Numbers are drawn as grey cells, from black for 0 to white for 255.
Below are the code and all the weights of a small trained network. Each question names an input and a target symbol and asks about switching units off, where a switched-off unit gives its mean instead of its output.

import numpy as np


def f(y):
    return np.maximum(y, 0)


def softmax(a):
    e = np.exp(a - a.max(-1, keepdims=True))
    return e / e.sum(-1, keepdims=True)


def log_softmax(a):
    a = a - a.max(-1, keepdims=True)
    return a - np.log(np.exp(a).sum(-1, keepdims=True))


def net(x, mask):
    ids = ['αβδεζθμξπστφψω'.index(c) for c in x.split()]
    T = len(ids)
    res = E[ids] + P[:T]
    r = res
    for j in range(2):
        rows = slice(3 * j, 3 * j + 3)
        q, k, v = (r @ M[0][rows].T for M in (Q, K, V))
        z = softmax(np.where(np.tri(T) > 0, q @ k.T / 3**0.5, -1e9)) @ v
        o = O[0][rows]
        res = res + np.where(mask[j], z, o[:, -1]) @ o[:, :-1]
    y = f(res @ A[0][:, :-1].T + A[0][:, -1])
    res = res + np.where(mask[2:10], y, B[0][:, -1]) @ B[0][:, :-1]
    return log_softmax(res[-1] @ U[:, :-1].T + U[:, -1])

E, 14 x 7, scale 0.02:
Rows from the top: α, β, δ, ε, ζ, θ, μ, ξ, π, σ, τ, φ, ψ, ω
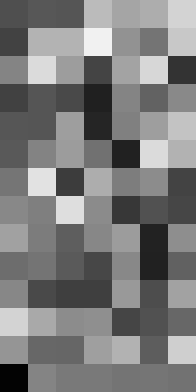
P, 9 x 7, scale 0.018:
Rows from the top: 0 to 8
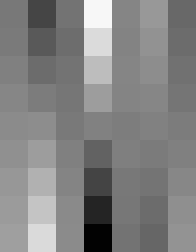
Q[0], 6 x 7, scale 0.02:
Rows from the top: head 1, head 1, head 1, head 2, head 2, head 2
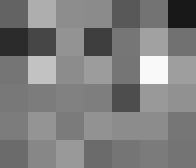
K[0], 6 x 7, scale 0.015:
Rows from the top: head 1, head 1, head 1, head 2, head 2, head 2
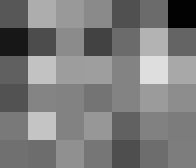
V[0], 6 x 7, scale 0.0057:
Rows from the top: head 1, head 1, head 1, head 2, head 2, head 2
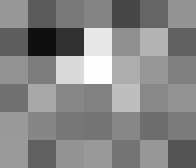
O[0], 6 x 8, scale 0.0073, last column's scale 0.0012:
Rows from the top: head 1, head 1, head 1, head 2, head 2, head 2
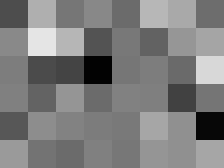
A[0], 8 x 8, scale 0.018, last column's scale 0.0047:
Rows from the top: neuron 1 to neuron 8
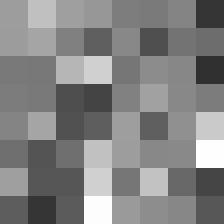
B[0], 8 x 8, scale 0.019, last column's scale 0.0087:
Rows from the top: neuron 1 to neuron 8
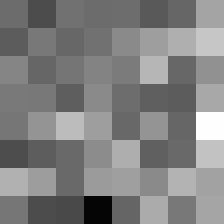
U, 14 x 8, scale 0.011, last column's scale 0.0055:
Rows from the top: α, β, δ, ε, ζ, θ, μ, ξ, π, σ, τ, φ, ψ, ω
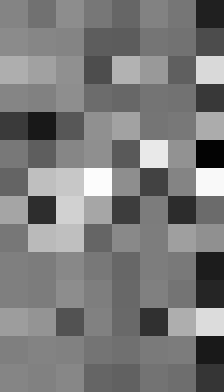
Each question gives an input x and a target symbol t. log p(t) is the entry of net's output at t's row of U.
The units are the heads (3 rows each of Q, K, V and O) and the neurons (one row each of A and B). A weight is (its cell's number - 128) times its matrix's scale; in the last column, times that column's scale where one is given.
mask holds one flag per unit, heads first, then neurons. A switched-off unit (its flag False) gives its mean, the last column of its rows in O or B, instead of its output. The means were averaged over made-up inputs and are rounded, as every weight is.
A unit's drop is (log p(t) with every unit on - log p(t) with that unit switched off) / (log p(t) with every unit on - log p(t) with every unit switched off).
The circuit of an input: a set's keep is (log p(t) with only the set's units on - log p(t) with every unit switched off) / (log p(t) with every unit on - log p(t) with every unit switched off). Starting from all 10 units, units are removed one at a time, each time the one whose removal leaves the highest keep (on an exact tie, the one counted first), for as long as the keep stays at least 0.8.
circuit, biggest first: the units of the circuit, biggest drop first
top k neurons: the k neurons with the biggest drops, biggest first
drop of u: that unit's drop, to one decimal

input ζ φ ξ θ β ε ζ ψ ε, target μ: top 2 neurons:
neuron 8; neuron 5
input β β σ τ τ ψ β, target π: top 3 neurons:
neuron 2; neuron 5; neuron 6
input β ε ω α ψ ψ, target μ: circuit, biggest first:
neuron 5; neuron 8
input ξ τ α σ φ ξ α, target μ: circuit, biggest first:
head 1; neuron 5; neuron 8
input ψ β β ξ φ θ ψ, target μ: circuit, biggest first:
neuron 5
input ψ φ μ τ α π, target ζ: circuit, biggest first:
head 1; neuron 6
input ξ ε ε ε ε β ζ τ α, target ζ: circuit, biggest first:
head 1; neuron 6
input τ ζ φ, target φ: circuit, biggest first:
neuron 5; neuron 7
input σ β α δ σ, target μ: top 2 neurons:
neuron 5; neuron 8
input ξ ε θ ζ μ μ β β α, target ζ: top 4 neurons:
neuron 6; neuron 8; neuron 4; neuron 7
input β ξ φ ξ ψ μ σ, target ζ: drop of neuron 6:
0.3
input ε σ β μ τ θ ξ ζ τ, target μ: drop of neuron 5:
0.2
